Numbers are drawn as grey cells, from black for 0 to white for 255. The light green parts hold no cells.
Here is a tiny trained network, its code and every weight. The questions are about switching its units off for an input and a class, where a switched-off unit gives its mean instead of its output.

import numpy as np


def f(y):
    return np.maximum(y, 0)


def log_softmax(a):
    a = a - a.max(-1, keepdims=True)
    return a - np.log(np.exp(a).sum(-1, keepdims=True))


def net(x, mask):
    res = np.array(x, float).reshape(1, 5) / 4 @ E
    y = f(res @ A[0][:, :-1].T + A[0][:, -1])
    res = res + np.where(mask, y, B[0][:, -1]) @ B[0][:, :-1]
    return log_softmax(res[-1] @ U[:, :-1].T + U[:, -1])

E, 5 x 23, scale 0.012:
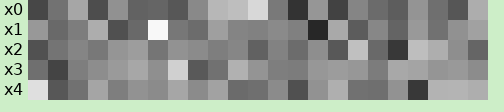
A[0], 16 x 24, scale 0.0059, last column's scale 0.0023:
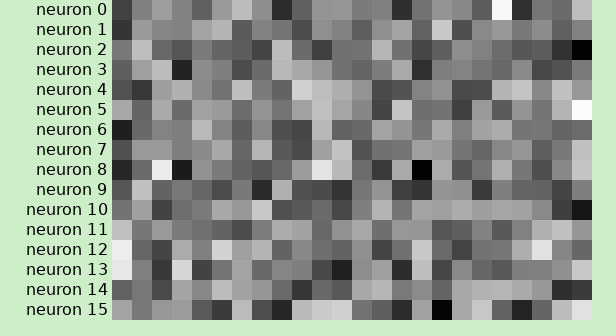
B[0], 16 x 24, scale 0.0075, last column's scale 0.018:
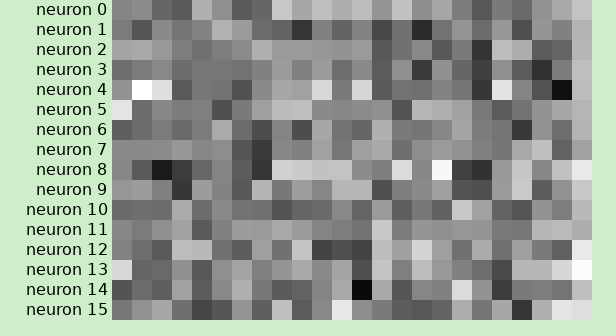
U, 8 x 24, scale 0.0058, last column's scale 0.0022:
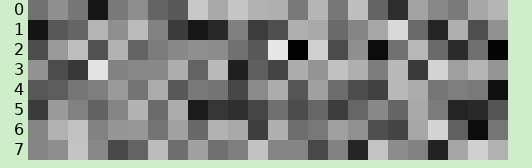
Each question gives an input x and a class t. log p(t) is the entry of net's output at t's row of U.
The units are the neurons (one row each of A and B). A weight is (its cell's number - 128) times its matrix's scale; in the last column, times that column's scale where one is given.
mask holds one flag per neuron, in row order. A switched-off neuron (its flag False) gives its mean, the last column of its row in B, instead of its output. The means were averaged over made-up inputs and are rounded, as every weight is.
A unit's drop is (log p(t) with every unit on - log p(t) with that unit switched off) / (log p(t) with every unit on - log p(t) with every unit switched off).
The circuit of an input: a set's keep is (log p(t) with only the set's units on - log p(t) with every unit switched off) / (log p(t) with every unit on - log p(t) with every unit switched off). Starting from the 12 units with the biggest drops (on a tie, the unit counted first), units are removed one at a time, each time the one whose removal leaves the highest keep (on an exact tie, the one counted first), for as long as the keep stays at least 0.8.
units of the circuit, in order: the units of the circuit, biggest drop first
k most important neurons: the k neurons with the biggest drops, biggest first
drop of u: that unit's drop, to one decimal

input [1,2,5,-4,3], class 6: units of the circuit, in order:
neuron 8; neuron 15; neuron 0
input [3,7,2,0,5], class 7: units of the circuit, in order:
neuron 8
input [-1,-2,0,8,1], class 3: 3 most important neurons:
neuron 5; neuron 15; neuron 3
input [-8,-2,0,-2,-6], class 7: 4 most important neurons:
neuron 12; neuron 2; neuron 8; neuron 9
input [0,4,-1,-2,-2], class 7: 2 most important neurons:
neuron 8; neuron 15
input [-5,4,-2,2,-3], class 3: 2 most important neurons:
neuron 4; neuron 13
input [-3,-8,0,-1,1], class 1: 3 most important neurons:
neuron 8; neuron 4; neuron 9
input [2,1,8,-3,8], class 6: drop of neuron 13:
0.1
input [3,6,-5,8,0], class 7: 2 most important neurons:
neuron 15; neuron 8
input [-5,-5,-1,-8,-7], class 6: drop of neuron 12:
-0.1
